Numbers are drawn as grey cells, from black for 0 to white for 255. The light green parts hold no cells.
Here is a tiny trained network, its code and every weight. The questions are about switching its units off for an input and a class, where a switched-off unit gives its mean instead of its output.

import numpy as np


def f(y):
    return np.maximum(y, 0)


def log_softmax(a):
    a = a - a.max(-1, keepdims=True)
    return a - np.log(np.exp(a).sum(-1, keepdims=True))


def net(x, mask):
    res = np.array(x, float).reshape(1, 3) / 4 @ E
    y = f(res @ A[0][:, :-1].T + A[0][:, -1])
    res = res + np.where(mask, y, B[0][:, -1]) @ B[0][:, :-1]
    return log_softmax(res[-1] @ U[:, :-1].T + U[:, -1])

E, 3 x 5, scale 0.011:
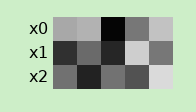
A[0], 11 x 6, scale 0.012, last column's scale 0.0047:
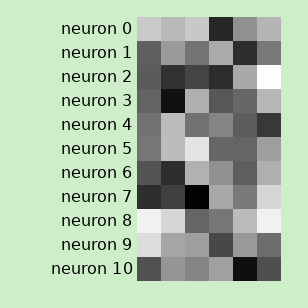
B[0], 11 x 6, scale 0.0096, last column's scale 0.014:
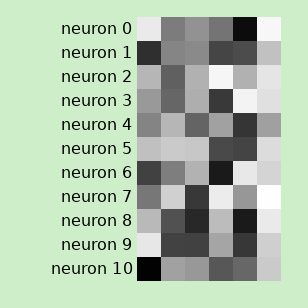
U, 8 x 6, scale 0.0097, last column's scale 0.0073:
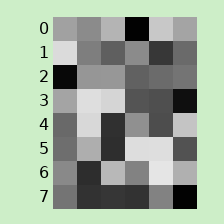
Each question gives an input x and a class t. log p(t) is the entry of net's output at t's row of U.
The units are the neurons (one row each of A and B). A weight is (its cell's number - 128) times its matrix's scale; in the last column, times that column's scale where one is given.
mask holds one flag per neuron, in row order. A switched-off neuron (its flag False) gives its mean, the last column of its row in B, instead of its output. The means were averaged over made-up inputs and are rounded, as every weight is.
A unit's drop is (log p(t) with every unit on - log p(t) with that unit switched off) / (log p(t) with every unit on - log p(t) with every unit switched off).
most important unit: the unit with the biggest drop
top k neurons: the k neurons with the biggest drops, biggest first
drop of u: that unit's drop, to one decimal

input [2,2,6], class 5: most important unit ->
neuron 7
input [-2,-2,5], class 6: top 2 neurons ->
[neuron 2; neuron 5]
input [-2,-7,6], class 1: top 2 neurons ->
[neuron 0; neuron 9]
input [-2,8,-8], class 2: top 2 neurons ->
[neuron 10; neuron 1]
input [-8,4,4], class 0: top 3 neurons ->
[neuron 6; neuron 3; neuron 8]
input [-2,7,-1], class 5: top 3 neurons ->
[neuron 7; neuron 0; neuron 5]
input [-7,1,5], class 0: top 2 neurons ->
[neuron 6; neuron 3]
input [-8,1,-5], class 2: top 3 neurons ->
[neuron 10; neuron 0; neuron 1]
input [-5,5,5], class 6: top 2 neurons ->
[neuron 3; neuron 6]
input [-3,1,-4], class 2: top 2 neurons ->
[neuron 0; neuron 10]
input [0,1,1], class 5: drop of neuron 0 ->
0.2
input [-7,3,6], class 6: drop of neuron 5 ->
0.1
